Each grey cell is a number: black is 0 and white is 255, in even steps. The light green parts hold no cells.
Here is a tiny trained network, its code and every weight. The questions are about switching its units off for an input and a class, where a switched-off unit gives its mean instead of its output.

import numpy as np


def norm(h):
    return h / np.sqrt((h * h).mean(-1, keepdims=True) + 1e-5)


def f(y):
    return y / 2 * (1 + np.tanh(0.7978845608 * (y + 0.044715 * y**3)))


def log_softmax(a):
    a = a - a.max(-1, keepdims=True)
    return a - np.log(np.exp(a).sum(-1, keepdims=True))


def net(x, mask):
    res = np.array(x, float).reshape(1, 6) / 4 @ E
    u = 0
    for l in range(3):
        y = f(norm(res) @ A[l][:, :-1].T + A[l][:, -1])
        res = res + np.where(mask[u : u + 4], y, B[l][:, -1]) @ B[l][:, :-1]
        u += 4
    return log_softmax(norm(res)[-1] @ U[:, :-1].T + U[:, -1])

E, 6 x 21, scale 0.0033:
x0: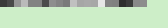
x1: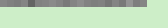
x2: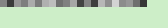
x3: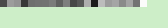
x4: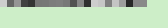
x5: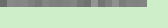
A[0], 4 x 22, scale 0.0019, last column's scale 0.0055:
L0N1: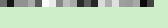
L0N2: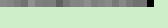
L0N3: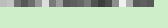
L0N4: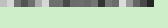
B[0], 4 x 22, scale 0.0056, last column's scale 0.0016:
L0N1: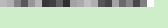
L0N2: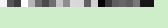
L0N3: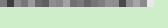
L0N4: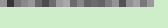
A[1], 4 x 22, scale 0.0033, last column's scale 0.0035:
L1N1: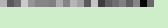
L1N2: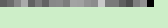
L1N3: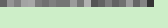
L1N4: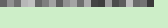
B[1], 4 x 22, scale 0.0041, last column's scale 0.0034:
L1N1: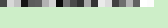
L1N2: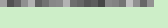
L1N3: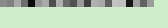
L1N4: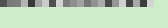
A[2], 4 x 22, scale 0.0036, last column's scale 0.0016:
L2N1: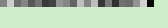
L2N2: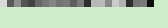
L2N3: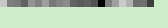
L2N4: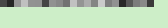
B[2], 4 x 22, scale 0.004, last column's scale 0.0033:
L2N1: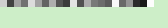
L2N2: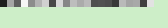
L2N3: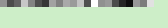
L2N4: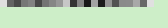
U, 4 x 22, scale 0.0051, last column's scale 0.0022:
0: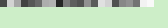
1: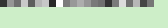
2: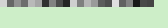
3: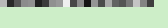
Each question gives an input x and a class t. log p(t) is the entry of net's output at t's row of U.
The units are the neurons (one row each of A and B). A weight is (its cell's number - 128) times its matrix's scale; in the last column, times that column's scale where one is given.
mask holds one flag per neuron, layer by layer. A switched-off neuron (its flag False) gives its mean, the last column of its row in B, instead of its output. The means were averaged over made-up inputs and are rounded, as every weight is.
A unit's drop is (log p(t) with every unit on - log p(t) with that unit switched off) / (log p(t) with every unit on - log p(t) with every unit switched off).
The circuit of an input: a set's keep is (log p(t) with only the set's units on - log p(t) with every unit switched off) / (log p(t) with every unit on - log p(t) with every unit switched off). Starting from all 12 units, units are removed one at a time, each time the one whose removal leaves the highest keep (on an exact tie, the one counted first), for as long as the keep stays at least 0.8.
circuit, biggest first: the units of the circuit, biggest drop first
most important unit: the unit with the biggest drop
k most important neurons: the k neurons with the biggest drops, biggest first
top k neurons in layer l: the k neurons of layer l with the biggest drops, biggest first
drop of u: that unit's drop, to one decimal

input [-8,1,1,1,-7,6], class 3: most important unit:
L2N3
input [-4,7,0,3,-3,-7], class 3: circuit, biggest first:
L1N1, L2N3
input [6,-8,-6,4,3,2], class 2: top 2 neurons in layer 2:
L2N1, L2N3
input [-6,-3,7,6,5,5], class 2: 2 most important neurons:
L0N1, L1N1
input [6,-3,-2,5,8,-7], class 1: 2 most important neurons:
L2N2, L1N1
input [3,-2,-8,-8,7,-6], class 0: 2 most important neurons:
L1N1, L0N1
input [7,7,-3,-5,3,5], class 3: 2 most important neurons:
L2N4, L1N2
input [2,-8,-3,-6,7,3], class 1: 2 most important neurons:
L2N2, L0N4
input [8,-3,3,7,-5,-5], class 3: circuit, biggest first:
L2N4, L1N1
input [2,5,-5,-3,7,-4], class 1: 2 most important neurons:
L2N2, L0N1
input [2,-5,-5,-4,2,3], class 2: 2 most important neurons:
L2N1, L0N4
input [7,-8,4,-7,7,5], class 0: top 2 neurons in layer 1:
L1N1, L1N4
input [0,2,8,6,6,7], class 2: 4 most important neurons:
L0N1, L1N1, L1N4, L1N3
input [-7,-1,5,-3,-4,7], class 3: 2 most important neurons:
L2N3, L2N1
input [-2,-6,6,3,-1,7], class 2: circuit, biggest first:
L0N1
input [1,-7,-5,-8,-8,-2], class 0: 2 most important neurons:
L1N1, L2N2
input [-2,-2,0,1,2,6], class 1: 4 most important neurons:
L1N1, L2N2, L1N2, L2N4
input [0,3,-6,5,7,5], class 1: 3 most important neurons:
L2N2, L1N1, L0N1
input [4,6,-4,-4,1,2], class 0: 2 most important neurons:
L1N1, L0N1
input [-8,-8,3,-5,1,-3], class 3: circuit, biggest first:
L2N3
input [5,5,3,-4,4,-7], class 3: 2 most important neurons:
L2N4, L1N3
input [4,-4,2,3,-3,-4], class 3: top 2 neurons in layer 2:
L2N4, L2N2
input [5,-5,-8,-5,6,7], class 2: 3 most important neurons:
L2N1, L1N4, L1N3
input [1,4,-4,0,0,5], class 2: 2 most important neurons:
L2N1, L1N1
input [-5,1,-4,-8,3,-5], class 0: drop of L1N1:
1.3
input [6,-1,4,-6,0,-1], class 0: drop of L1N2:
0.0
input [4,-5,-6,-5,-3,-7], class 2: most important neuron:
L2N1
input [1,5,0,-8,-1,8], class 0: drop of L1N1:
0.2
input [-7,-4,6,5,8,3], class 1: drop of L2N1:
0.1
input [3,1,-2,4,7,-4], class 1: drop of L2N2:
0.9
